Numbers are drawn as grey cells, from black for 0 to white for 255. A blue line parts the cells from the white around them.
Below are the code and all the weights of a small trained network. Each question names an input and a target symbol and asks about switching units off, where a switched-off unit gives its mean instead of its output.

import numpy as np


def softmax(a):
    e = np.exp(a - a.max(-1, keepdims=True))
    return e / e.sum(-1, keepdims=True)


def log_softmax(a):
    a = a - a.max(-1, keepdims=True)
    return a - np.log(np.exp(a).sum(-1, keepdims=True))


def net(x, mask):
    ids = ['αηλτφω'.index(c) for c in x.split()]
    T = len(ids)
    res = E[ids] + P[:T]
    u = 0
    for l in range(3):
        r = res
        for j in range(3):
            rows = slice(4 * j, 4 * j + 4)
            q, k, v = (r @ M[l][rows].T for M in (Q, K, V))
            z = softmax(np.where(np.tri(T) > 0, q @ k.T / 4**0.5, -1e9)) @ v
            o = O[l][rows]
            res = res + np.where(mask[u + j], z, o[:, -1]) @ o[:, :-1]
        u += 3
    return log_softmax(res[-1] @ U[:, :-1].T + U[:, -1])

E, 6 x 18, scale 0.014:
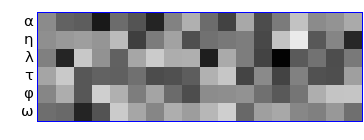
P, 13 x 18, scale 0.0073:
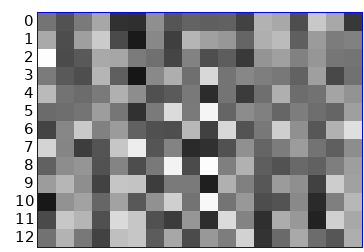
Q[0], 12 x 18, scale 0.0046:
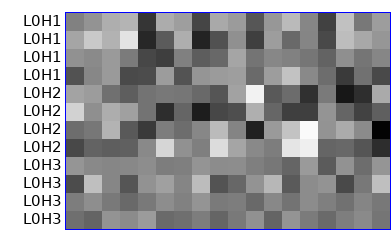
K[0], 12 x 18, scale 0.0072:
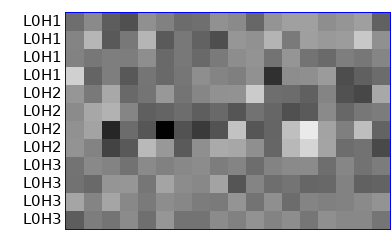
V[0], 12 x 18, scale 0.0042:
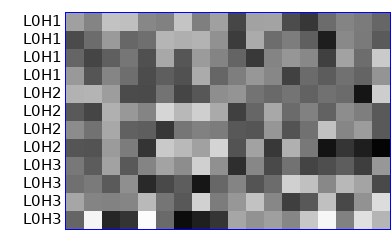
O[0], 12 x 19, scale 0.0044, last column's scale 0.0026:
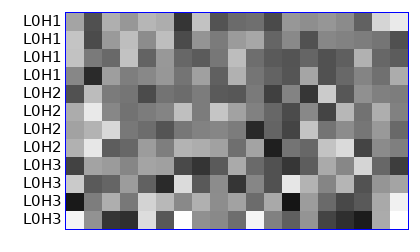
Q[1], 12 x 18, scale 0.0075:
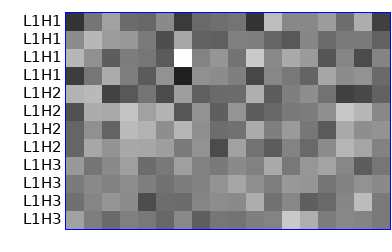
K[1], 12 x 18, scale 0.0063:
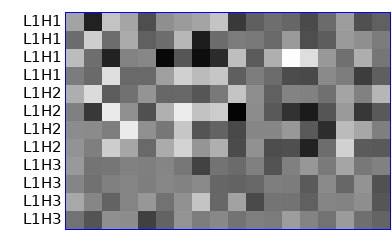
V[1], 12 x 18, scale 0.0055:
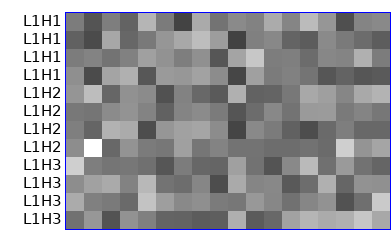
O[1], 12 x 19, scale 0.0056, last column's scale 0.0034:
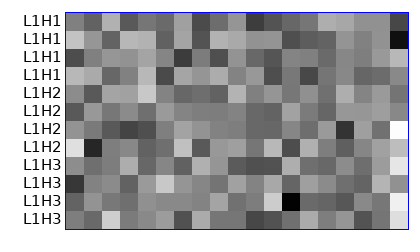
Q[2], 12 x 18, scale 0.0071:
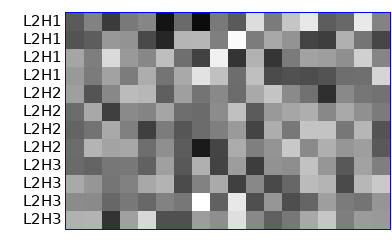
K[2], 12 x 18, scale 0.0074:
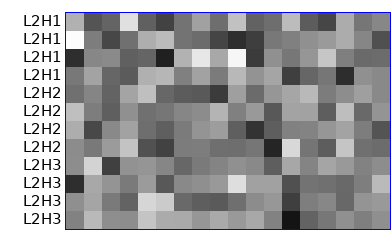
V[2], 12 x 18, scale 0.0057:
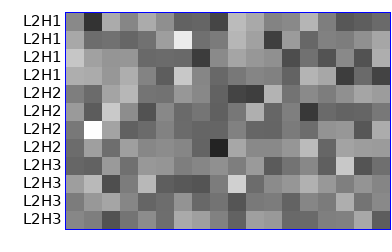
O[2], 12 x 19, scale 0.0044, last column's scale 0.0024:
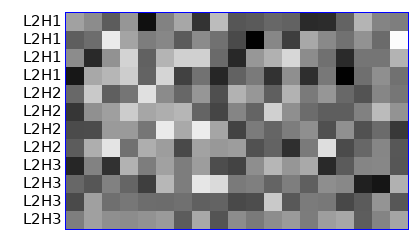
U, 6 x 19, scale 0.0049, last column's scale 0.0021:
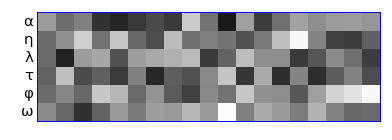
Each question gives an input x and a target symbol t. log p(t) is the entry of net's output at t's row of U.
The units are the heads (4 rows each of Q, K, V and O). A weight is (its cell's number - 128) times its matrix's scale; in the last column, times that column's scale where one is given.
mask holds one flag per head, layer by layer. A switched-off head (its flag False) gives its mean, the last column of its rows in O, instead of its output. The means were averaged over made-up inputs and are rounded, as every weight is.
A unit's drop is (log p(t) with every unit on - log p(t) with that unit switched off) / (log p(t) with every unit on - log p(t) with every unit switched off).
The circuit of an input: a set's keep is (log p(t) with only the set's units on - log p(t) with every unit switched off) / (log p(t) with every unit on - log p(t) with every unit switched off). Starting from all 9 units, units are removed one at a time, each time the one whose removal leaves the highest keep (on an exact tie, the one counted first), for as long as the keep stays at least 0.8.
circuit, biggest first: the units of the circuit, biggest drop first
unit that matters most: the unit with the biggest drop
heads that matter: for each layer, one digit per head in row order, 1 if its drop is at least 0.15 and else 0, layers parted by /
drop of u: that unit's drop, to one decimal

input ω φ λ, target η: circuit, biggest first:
[L0H2, L2H2, L2H1, L1H3]
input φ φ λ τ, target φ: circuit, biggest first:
[L2H3, L1H2]
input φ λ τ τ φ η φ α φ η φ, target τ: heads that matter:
010 / 000 / 100
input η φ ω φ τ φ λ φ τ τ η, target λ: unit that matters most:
L1H2
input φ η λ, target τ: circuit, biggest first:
[L2H1, L0H2]
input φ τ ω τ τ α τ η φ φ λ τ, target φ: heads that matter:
000 / 000 / 001
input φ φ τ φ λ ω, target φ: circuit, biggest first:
[L0H2, L2H3]
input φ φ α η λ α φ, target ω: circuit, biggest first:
[L0H2, L2H1, L1H2]
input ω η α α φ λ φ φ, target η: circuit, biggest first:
[L0H2, L2H1, L2H2]
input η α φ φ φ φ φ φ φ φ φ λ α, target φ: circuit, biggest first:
[L0H2, L2H3, L1H1]
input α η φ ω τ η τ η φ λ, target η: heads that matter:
011 / 001 / 010
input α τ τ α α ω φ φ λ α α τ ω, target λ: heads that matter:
010 / 010 / 100
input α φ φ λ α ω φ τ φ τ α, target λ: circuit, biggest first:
[L0H2, L2H1, L1H2, L2H2]
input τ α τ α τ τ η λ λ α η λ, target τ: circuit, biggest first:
[L2H1]
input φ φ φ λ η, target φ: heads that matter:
010 / 100 / 001
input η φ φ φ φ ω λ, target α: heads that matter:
010 / 000 / 110
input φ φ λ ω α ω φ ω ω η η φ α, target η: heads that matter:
110 / 010 / 100
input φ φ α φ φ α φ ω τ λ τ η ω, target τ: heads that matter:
101 / 110 / 100
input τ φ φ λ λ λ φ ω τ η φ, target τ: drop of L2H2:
-0.2
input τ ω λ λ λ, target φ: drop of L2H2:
0.2
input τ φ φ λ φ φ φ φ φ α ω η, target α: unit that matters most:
L2H1
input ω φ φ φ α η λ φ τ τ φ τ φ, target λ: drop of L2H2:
0.2
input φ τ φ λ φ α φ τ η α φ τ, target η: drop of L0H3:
0.0
